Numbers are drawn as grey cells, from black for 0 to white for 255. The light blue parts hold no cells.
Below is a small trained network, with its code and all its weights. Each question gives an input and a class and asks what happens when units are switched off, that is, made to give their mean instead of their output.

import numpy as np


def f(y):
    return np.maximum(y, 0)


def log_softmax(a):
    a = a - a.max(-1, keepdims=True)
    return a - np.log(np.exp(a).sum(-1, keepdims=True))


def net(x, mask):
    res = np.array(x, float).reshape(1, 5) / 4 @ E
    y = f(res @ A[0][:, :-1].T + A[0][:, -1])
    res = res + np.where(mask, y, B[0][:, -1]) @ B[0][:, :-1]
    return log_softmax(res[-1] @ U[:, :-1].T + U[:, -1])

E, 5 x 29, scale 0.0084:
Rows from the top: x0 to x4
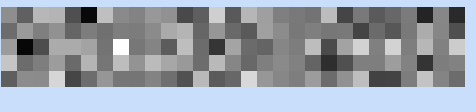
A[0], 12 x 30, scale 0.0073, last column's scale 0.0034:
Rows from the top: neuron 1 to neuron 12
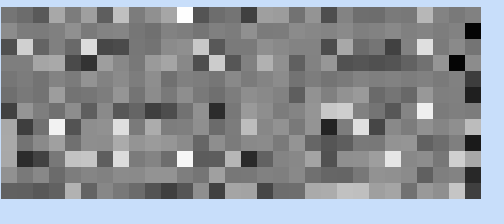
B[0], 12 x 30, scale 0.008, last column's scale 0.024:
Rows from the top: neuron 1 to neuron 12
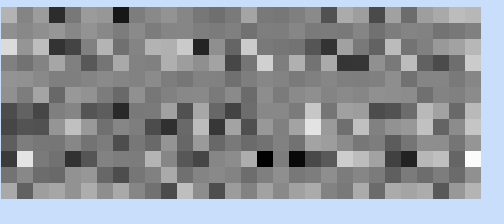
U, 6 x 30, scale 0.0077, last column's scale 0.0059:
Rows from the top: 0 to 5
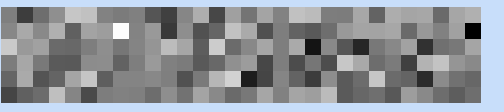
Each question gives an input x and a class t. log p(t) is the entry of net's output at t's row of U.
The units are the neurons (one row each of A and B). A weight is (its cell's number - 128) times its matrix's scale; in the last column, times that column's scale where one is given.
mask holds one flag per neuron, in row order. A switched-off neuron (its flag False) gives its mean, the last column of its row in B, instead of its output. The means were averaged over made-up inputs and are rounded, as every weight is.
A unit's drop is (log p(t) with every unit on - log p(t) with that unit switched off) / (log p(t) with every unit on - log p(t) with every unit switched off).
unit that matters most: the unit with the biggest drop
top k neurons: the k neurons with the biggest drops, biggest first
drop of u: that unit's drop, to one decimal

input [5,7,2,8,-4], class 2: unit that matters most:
neuron 4
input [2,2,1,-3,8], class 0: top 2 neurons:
[neuron 10; neuron 8]
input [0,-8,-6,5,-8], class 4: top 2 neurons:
[neuron 3; neuron 4]
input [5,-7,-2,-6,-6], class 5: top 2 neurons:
[neuron 10; neuron 3]
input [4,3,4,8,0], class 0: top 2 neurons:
[neuron 8; neuron 3]
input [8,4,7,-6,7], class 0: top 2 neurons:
[neuron 8; neuron 10]
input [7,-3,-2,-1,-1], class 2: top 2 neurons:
[neuron 8; neuron 7]
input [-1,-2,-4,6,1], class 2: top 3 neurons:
[neuron 10; neuron 8; neuron 7]
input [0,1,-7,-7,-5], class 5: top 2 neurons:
[neuron 10; neuron 7]
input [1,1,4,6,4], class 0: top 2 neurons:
[neuron 8; neuron 3]
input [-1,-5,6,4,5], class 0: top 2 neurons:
[neuron 8; neuron 12]
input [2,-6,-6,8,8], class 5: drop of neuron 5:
0.0
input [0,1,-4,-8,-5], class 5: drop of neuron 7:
0.1
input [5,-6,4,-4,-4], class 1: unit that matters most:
neuron 7
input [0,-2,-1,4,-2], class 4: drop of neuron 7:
0.2
